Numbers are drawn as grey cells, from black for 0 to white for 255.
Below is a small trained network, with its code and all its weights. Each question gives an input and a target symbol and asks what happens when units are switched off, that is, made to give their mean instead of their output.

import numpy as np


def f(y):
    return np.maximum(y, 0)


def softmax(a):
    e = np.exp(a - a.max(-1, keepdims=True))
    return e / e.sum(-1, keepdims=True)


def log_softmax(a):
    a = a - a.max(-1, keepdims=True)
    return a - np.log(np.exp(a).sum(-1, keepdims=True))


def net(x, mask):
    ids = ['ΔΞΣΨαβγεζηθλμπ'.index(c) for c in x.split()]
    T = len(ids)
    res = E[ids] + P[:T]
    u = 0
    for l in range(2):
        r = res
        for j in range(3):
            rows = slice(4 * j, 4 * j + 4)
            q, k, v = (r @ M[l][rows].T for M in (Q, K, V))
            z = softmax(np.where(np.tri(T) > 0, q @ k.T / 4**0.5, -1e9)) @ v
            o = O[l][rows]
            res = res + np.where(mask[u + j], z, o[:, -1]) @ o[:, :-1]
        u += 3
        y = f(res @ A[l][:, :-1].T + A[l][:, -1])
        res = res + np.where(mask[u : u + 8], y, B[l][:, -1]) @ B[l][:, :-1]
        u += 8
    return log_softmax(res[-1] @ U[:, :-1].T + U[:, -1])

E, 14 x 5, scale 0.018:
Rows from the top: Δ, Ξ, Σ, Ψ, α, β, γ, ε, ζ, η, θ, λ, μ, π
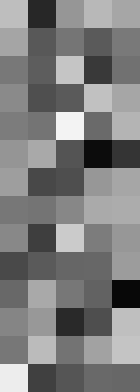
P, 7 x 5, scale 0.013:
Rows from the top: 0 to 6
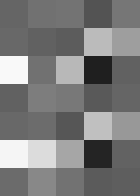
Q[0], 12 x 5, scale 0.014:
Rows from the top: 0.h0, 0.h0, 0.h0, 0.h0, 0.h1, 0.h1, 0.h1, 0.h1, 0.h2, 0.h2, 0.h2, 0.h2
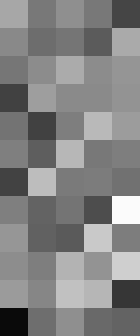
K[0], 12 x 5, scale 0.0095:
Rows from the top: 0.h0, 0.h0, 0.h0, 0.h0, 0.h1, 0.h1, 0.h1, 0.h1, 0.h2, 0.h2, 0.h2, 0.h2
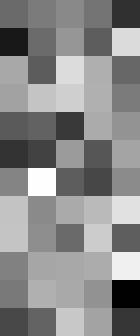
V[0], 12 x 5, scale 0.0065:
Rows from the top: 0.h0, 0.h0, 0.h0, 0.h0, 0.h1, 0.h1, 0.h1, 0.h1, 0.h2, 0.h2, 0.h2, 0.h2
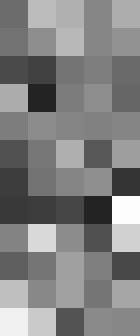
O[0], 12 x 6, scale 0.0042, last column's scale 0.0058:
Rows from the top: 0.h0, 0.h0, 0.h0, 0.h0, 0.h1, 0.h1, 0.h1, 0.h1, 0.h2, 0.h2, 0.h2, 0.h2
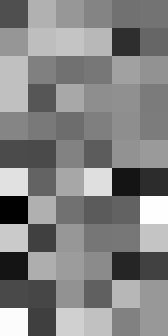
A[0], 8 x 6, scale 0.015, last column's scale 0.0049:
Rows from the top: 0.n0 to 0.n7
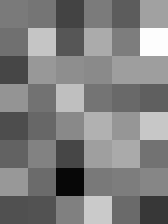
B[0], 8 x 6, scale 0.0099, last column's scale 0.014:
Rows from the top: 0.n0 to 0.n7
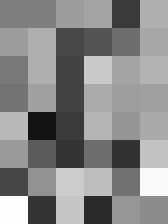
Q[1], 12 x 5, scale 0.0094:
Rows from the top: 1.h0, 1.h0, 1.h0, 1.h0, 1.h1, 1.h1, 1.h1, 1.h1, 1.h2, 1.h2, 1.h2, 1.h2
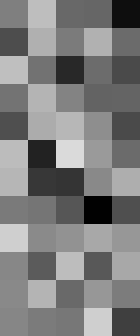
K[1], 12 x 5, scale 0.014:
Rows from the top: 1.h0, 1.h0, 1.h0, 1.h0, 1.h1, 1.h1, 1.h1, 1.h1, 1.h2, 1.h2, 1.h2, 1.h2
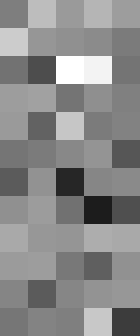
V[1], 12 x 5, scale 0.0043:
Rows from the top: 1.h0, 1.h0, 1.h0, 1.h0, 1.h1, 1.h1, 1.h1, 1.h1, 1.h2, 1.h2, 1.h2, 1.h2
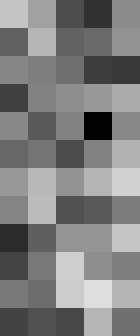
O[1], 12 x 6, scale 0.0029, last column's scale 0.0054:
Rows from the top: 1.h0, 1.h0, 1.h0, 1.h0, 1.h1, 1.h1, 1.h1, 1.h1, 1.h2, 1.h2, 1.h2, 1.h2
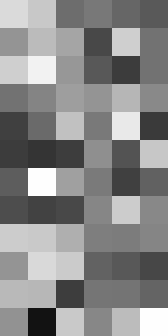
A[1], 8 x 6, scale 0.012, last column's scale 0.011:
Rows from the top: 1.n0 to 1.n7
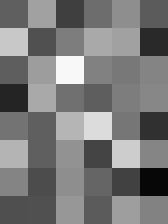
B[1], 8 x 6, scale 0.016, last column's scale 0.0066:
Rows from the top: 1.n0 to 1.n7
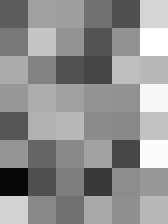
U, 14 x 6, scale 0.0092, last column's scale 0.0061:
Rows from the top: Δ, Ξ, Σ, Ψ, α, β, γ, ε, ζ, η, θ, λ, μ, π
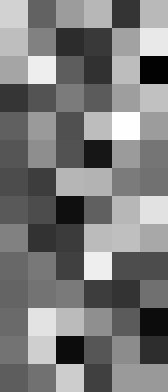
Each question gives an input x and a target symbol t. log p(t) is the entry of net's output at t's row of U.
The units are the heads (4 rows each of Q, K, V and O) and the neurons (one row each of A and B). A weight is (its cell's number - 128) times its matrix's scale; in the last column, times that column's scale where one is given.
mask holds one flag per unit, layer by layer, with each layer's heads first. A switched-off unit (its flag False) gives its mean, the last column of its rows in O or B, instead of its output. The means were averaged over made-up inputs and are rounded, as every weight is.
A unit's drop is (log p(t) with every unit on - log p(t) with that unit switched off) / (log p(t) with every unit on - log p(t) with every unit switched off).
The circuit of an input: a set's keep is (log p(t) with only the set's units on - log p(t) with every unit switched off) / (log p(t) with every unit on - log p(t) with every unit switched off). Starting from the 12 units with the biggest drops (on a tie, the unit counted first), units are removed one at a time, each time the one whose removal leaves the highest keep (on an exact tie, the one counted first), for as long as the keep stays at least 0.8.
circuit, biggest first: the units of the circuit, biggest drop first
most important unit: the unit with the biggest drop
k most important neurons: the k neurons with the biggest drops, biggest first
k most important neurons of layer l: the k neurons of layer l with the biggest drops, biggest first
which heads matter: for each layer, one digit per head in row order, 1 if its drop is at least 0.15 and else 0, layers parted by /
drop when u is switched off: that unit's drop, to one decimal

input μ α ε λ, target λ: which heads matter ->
100 / 000
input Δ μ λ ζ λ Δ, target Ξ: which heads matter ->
000 / 011
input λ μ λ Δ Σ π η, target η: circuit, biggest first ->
1.n1; 0.n2; 0.h2; 0.n0
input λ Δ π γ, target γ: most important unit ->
0.n6
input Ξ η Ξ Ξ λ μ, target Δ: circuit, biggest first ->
0.n6; 1.n5; 0.h2; 0.h1
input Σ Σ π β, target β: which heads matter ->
010 / 000
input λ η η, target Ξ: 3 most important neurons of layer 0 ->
0.n4; 0.n5; 0.n2
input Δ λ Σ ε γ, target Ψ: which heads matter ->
000 / 000
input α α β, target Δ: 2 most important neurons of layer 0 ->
0.n6; 0.n5
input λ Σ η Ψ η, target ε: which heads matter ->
001 / 000
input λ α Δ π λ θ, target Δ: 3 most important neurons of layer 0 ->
0.n6; 0.n3; 0.n4
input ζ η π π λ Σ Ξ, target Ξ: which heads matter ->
000 / 010
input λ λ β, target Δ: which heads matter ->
011 / 010
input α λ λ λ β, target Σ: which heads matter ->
000 / 010
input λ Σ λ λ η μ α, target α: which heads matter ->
000 / 000
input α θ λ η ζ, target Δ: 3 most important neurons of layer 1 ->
1.n5; 1.n7; 1.n2
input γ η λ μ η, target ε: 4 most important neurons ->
0.n7; 0.n4; 0.n5; 0.n1
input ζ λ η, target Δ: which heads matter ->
000 / 000
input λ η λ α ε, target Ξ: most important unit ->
1.n1
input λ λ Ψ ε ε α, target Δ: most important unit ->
0.n6
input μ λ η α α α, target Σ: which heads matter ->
100 / 011
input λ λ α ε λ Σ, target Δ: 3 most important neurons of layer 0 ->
0.n6; 0.n3; 0.n0
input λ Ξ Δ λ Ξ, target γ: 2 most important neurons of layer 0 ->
0.n6; 0.n1
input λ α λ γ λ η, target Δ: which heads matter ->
001 / 000
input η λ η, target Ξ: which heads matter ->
011 / 001
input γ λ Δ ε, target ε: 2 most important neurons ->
0.n6; 1.n3
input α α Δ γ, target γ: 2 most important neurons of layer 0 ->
0.n1; 0.n6
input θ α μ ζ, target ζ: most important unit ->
0.n6
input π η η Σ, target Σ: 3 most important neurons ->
0.n4; 0.n5; 1.n3
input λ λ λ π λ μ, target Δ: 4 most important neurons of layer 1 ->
1.n5; 1.n1; 1.n2; 1.n6
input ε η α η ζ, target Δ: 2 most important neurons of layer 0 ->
0.n7; 0.n6
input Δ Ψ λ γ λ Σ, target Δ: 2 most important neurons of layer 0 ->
0.n6; 0.n2
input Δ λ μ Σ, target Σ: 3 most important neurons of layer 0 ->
0.n4; 0.n5; 0.n1
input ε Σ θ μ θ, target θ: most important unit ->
1.n6
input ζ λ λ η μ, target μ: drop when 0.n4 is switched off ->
0.1
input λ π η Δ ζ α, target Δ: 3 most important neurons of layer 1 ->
1.n5; 1.n1; 1.n6
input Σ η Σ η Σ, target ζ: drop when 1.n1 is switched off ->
0.1
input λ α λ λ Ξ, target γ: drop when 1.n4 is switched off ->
0.3
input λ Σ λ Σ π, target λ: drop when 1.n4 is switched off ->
0.5
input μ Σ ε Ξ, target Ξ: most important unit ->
0.n5
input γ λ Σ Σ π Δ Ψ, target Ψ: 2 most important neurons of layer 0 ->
0.n2; 0.n5
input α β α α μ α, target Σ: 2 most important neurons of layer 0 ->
0.n4; 0.n5
